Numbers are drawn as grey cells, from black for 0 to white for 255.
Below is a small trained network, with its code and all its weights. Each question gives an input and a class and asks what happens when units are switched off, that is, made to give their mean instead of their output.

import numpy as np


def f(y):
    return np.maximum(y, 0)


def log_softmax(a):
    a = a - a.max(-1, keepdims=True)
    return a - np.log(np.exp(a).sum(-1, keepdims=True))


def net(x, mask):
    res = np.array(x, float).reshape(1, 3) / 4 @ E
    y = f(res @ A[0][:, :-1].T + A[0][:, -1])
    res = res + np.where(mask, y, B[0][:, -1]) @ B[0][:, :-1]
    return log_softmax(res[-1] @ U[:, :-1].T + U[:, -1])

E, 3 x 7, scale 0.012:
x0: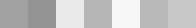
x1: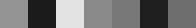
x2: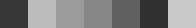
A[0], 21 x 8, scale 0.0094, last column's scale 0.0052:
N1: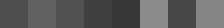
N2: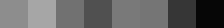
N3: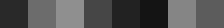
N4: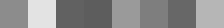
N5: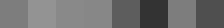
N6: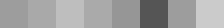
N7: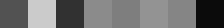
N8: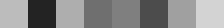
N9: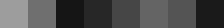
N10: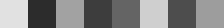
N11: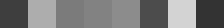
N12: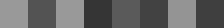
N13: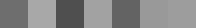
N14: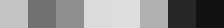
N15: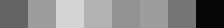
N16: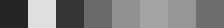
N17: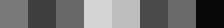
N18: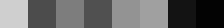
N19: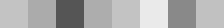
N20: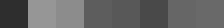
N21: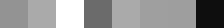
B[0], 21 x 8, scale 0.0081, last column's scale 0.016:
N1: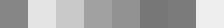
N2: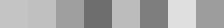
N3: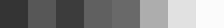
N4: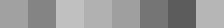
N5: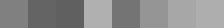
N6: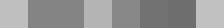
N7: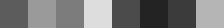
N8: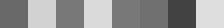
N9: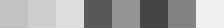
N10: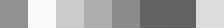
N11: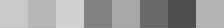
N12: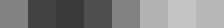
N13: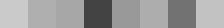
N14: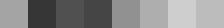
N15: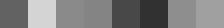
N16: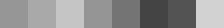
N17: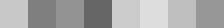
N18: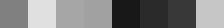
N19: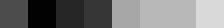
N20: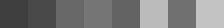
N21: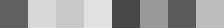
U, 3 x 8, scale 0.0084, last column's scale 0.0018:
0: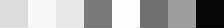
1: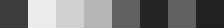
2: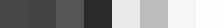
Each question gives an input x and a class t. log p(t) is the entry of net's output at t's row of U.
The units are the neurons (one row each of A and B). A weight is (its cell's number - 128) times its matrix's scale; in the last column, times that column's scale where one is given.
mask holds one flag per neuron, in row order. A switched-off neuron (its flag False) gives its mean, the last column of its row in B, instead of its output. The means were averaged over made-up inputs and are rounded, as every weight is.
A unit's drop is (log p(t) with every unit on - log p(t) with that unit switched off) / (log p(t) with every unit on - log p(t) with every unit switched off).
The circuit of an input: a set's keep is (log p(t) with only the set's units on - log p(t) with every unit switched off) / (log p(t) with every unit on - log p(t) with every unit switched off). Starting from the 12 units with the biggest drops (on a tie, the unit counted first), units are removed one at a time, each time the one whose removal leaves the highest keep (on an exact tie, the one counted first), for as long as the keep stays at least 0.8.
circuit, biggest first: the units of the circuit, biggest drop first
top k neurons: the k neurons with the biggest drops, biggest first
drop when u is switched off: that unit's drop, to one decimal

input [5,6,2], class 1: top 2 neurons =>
[N21; N8]
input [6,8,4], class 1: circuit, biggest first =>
[N21]
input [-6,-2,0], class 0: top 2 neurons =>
[N9; N18]
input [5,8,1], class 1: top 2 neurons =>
[N8; N21]
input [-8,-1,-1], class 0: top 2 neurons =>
[N9; N2]
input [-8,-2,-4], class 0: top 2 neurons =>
[N9; N2]
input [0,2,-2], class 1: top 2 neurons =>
[N9; N13]
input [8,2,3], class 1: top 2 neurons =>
[N21; N15]
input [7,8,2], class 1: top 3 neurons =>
[N21; N8; N15]
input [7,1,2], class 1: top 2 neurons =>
[N21; N15]
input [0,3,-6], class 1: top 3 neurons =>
[N18; N9; N13]
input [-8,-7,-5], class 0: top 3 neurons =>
[N9; N2; N13]
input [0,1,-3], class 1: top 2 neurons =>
[N9; N13]
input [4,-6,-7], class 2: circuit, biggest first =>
[N19]
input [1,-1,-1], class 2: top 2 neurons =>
[N9; N1]
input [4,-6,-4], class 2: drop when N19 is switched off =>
0.5
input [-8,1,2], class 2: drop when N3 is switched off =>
0.6
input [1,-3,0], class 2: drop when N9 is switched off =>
0.3
